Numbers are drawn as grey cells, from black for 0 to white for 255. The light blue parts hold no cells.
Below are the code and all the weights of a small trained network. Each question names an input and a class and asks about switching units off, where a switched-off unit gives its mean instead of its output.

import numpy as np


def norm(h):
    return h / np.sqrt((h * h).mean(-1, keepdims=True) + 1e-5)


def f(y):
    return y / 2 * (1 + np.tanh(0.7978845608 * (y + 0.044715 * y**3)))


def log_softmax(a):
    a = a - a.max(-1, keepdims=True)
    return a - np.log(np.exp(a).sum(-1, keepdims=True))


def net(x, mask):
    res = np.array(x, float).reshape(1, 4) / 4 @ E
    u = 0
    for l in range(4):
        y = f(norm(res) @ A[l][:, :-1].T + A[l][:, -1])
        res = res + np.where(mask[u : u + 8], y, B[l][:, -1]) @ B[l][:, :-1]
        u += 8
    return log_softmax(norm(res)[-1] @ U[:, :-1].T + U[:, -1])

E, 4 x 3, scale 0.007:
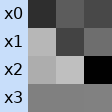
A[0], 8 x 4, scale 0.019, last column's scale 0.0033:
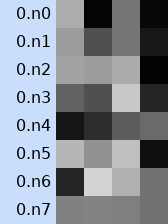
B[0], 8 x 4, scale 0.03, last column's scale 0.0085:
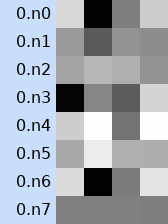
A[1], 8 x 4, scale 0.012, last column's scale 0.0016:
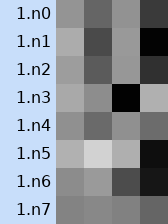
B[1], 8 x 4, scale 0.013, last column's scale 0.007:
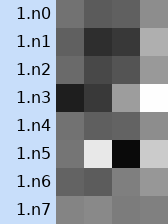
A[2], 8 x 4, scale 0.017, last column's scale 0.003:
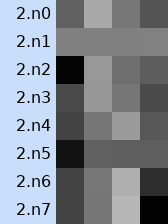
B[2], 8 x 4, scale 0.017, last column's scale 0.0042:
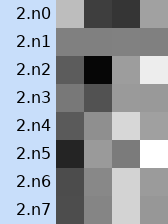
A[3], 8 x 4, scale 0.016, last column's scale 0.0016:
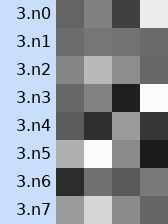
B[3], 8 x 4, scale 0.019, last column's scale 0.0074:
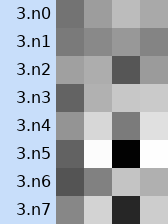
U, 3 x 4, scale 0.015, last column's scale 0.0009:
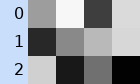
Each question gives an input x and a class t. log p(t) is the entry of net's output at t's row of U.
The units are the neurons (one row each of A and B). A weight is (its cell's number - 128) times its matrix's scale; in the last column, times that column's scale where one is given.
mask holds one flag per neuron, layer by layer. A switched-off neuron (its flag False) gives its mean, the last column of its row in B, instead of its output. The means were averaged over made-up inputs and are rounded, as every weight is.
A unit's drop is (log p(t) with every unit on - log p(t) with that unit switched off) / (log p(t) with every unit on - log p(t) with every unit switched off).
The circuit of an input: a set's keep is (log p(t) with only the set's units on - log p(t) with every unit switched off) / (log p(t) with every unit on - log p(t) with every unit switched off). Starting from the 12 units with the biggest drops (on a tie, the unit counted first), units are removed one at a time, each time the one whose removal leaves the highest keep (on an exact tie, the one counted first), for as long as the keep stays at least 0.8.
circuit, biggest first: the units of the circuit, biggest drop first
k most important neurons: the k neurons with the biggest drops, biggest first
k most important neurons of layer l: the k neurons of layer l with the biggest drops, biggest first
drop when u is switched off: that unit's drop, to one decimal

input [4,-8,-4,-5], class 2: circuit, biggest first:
0.n6
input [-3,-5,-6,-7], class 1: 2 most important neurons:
0.n3, 0.n4
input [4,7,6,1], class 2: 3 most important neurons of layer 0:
0.n3, 0.n0, 0.n1
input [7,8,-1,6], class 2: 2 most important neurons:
0.n0, 0.n5
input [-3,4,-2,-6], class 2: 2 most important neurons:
0.n0, 0.n4
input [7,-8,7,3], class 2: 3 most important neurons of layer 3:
3.n5, 3.n7, 3.n4
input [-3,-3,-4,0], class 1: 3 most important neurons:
0.n3, 0.n4, 0.n0
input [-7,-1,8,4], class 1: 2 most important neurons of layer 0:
0.n6, 0.n4
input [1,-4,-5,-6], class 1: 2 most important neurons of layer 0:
0.n3, 0.n0
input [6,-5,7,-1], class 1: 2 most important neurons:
1.n3, 0.n5
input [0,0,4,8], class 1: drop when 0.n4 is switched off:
0.7
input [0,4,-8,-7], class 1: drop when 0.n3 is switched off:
1.1
